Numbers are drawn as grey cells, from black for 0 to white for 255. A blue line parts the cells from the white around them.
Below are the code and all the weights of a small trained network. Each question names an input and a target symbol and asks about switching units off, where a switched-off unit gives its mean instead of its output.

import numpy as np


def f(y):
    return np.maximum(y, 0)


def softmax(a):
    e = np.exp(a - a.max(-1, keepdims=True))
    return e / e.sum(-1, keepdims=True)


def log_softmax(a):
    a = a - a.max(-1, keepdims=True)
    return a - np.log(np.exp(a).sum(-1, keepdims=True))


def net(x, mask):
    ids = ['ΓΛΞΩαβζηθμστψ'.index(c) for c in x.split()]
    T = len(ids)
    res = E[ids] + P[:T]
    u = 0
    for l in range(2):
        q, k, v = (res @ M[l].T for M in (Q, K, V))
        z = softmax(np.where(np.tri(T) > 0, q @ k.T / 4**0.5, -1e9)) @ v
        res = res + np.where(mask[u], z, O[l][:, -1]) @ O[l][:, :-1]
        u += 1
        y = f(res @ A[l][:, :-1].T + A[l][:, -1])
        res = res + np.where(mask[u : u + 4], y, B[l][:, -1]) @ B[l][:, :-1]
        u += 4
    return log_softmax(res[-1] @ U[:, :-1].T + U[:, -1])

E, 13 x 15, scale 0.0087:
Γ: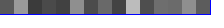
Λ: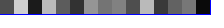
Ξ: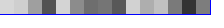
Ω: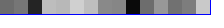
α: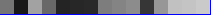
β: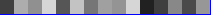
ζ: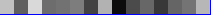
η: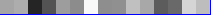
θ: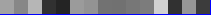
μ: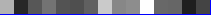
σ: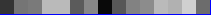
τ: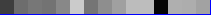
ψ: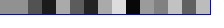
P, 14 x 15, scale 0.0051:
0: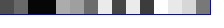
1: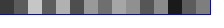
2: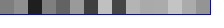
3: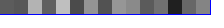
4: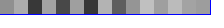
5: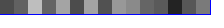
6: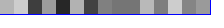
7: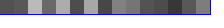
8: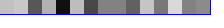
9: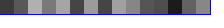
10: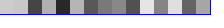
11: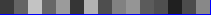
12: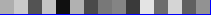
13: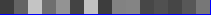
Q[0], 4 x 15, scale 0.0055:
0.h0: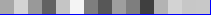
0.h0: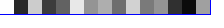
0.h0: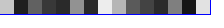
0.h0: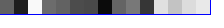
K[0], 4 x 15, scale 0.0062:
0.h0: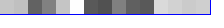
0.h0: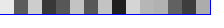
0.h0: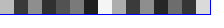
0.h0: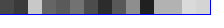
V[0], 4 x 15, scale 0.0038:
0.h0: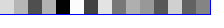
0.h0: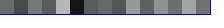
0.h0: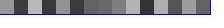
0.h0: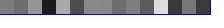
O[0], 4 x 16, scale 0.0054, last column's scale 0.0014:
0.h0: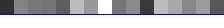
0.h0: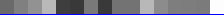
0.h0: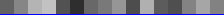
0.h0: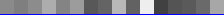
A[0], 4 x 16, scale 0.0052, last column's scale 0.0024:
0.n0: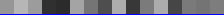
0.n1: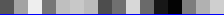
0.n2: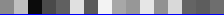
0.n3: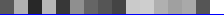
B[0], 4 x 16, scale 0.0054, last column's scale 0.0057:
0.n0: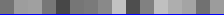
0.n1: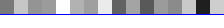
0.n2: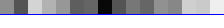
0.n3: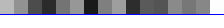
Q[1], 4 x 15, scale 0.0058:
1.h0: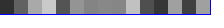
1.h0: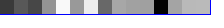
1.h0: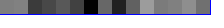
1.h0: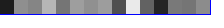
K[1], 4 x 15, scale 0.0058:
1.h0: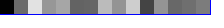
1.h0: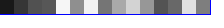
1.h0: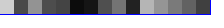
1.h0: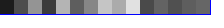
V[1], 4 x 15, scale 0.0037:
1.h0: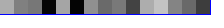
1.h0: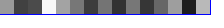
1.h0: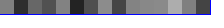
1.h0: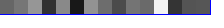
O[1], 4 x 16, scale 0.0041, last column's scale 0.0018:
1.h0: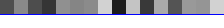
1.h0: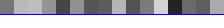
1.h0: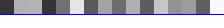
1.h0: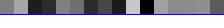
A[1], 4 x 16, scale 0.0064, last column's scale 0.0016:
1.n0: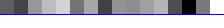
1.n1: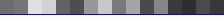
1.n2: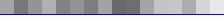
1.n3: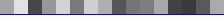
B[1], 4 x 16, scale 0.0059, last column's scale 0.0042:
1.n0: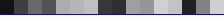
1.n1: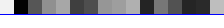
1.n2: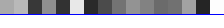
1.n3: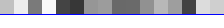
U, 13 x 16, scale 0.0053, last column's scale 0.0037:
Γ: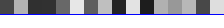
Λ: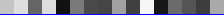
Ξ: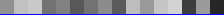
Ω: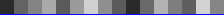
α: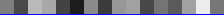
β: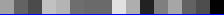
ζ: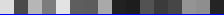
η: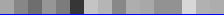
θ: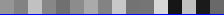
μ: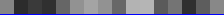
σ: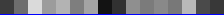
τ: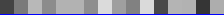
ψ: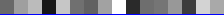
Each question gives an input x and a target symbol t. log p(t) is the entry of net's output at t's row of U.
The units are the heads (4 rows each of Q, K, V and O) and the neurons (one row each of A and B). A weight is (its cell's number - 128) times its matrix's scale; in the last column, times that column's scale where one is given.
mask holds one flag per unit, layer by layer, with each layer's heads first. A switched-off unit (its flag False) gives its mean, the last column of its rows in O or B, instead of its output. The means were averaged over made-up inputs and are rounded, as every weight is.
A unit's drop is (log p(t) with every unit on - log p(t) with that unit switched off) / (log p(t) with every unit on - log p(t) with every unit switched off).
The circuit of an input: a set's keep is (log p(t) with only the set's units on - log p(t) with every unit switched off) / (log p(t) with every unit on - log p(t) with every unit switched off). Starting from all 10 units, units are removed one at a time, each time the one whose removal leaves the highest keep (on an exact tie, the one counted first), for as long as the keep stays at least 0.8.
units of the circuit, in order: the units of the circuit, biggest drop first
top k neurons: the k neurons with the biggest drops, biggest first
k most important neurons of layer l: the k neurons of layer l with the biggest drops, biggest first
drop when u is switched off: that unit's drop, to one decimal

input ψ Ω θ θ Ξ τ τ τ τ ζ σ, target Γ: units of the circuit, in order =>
(0.h0, 1.n2)
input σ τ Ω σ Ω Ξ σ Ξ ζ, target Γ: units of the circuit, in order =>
(0.h0)
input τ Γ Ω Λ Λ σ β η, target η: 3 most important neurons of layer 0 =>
(0.n1, 0.n3, 0.n2)
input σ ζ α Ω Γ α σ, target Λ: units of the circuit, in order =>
(0.h0, 0.n3)
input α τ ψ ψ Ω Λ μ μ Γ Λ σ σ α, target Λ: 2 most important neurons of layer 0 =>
(0.n1, 0.n3)
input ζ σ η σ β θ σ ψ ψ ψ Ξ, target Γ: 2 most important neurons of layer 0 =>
(0.n2, 0.n3)
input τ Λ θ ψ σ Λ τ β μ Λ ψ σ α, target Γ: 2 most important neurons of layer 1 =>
(1.n2, 1.n3)
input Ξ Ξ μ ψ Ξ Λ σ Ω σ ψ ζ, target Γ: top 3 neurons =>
(1.n2, 1.n3, 0.n3)
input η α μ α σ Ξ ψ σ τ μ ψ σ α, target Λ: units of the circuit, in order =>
(0.h0, 1.n2)
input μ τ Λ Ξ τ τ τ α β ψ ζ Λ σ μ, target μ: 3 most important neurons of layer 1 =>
(1.n0, 1.n1, 1.n3)
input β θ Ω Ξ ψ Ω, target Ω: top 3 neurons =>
(1.n0, 1.n3, 0.n3)
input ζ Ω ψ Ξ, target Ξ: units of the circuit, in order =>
(1.n3, 1.n0, 0.n1, 0.n3)
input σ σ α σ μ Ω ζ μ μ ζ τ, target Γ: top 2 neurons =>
(1.n2, 1.n3)
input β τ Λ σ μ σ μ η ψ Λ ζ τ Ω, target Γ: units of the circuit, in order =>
(0.h0)
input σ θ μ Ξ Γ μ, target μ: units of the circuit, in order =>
(1.n0, 0.n3, 1.n1, 0.n2)
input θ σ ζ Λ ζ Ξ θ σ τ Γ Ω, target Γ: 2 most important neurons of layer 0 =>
(0.n2, 0.n0)
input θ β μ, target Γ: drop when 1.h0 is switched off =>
0.3
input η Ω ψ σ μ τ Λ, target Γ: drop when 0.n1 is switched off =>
-0.2
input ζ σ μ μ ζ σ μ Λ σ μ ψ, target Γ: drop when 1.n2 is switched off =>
0.7
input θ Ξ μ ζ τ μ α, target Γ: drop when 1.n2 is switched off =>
0.3
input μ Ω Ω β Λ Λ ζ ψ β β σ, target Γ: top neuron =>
(1.n3)
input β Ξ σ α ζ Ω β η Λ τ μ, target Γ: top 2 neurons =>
(1.n2, 1.n3)
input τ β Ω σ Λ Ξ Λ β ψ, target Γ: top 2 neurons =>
(1.n2, 1.n3)
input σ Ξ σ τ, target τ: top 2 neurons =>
(0.n1, 0.n2)
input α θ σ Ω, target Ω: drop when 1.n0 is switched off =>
0.6
